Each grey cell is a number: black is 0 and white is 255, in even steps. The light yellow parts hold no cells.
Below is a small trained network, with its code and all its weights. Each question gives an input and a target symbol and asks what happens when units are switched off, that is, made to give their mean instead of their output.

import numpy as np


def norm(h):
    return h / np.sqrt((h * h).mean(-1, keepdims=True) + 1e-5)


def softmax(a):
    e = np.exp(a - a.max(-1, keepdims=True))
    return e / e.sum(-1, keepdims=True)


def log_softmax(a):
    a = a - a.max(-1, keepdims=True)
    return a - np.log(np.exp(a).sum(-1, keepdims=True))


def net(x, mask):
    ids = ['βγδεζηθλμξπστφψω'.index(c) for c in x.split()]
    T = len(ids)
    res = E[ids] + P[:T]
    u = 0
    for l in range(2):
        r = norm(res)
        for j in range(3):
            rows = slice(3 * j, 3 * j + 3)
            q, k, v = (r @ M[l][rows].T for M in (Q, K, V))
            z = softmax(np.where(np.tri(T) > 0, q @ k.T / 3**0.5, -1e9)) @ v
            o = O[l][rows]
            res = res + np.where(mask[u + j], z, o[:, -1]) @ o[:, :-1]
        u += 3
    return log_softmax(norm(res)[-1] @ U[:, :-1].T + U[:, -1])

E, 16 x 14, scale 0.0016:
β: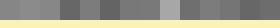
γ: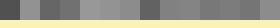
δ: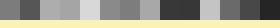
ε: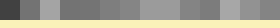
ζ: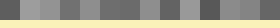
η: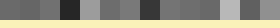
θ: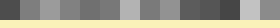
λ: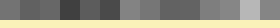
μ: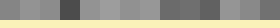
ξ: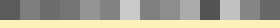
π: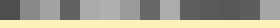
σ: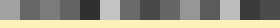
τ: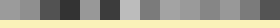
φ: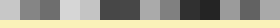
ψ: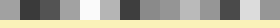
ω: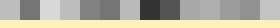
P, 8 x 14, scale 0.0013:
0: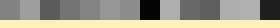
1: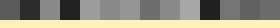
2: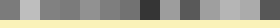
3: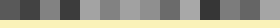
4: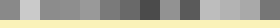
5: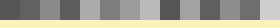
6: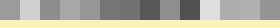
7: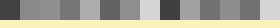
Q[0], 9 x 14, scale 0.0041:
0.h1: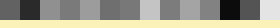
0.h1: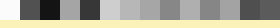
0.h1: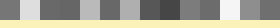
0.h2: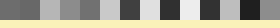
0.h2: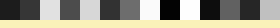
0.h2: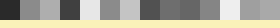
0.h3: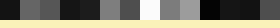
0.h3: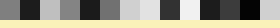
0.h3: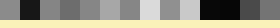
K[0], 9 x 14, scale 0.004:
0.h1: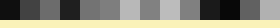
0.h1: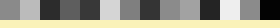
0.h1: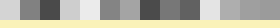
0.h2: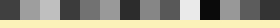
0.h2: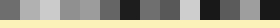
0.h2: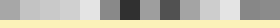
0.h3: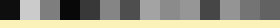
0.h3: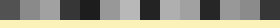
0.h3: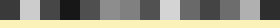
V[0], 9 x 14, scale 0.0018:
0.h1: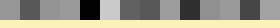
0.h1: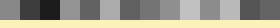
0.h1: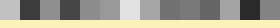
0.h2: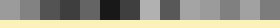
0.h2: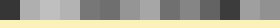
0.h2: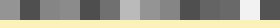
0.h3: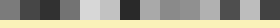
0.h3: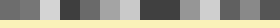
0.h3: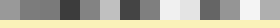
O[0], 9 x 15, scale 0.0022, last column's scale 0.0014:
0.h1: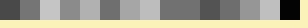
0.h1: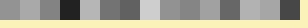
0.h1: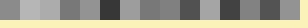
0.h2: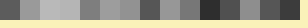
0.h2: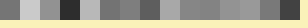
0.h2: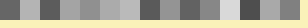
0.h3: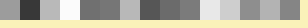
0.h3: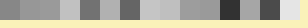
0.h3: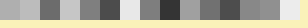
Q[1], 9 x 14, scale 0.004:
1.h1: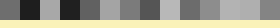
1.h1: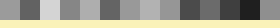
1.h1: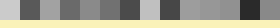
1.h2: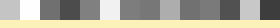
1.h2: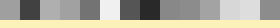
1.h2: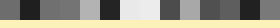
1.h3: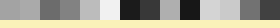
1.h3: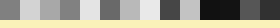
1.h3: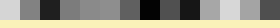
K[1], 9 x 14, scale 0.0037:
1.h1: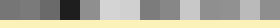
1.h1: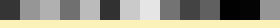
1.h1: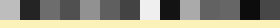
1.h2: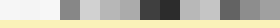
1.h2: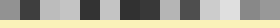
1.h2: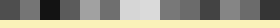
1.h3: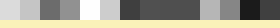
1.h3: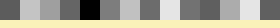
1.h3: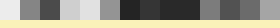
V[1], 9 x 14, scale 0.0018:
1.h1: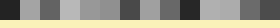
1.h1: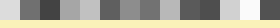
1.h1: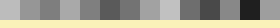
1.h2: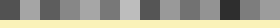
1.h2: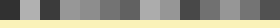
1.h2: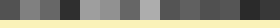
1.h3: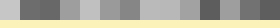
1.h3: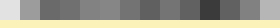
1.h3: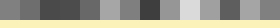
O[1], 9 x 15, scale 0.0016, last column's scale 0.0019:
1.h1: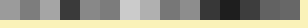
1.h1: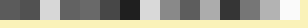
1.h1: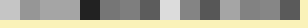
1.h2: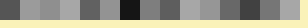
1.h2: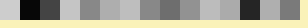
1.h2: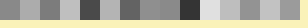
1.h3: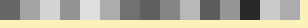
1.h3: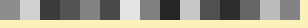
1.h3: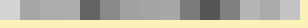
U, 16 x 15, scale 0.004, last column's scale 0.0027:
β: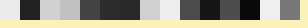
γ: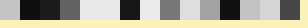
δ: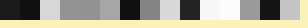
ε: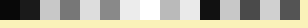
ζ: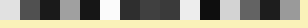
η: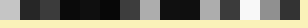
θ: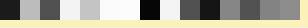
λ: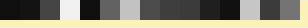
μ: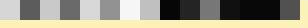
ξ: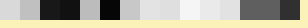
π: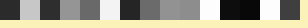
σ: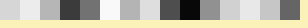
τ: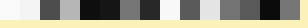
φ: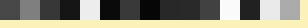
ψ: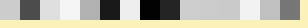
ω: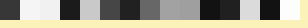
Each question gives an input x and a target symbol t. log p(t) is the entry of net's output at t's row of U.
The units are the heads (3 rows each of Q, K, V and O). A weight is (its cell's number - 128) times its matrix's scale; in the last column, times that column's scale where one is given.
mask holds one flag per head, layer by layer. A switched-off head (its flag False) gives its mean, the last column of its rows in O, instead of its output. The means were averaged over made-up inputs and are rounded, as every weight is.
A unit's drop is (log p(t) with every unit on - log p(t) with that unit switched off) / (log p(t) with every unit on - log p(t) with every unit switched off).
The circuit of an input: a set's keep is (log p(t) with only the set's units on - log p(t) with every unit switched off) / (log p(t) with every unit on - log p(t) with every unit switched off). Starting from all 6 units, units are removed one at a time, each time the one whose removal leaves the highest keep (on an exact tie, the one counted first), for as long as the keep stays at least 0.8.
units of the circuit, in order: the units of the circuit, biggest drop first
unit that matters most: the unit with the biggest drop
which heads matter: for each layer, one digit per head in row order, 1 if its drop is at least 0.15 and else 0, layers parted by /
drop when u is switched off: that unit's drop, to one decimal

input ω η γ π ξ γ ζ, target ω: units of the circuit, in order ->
[1.h2]
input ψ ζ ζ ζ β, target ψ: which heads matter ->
001 / 000
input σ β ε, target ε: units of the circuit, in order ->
[0.h1; 1.h2]
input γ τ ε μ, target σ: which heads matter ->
000 / 010
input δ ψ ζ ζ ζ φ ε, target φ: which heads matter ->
001 / 000
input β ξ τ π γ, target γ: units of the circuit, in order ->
[0.h1; 0.h2; 1.h1; 1.h2]
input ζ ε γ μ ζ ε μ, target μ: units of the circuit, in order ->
[1.h1; 1.h2]
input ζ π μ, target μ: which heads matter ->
000 / 110
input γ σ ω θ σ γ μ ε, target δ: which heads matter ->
100 / 001
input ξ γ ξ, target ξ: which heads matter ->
110 / 100
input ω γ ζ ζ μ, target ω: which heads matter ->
000 / 010
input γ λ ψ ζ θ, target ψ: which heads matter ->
001 / 000
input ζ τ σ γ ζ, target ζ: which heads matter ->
100 / 000
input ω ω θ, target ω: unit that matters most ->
1.h2
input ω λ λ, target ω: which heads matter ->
001 / 010
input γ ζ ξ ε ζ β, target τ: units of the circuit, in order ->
[0.h1; 1.h1]
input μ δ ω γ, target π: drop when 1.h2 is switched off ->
1.1
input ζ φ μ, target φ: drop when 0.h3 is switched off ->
0.4
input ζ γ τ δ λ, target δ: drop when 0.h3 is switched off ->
0.4
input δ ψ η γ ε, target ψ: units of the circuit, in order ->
[0.h3]
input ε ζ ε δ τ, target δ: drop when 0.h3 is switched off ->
0.5
